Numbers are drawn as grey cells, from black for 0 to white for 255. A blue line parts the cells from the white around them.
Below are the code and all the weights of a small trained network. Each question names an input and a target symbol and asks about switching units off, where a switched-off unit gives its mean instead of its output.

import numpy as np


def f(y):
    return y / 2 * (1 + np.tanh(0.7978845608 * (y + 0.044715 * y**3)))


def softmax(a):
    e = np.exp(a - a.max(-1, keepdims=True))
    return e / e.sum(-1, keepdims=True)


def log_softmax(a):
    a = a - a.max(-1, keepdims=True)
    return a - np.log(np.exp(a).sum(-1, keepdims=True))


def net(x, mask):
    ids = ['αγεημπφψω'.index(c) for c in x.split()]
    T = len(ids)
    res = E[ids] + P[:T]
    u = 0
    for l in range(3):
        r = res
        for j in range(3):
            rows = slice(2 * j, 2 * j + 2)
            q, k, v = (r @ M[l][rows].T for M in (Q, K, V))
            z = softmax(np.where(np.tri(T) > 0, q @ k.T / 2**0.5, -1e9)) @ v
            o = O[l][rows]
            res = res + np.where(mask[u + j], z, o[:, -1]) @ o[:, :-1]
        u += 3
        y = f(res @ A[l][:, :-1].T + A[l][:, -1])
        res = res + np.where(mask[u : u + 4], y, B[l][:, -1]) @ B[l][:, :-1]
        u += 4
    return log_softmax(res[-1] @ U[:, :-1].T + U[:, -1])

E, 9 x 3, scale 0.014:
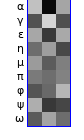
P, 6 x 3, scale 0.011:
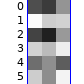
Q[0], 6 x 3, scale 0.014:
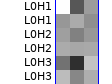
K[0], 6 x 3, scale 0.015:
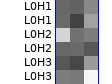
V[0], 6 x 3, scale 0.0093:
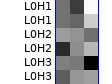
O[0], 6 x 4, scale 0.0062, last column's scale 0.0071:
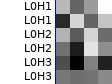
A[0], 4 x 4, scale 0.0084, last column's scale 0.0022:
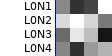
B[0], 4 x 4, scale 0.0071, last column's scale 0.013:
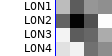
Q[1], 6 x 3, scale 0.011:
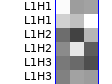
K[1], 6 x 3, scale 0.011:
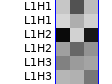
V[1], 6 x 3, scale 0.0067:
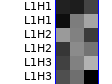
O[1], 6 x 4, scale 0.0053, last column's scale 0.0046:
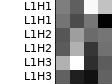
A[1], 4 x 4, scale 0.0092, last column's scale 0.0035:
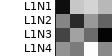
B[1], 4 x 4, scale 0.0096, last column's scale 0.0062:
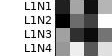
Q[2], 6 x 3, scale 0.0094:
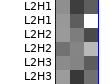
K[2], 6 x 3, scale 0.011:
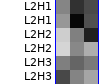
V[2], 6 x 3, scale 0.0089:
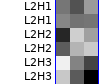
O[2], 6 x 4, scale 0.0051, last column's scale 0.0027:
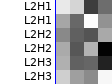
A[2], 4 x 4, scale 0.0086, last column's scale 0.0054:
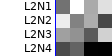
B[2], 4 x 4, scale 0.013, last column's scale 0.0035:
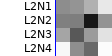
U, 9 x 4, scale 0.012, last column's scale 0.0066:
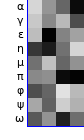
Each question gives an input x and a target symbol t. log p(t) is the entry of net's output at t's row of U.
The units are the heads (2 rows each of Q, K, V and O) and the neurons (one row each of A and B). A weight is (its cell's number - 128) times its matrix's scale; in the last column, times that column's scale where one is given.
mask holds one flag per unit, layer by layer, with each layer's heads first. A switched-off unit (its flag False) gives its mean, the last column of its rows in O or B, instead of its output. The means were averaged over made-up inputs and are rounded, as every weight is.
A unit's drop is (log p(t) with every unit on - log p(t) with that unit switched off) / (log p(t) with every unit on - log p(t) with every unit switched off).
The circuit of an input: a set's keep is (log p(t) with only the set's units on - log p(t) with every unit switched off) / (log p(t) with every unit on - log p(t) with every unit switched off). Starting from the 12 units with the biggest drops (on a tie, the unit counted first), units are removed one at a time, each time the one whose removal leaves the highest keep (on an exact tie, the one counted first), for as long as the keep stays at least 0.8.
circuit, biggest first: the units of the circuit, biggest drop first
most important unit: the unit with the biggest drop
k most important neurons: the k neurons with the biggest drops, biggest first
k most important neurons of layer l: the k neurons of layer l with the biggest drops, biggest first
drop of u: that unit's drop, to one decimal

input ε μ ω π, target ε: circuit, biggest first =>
[L0N2]
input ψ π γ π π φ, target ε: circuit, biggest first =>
[L0N2; L0H3]
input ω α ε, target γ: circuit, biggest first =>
[L0N2; L0N4]
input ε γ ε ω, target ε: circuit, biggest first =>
[L0N2; L0N3]
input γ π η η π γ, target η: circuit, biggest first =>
[L0N2; L1N4]
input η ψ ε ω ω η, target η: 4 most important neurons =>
[L0N2; L2N4; L0N4; L1N4]
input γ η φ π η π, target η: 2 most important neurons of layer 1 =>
[L1N1; L1N2]
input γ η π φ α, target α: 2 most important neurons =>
[L0N2; L2N2]
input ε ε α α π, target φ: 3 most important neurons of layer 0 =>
[L0N3; L0N2; L0N4]
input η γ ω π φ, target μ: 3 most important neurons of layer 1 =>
[L1N1; L1N2; L1N4]
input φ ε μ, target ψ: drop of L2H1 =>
0.1
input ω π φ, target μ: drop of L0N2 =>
0.5
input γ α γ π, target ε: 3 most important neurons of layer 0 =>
[L0N2; L0N3; L0N4]
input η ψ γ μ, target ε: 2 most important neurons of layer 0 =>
[L0N2; L0N3]
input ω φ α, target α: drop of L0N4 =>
0.5
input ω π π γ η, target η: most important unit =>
L0H3
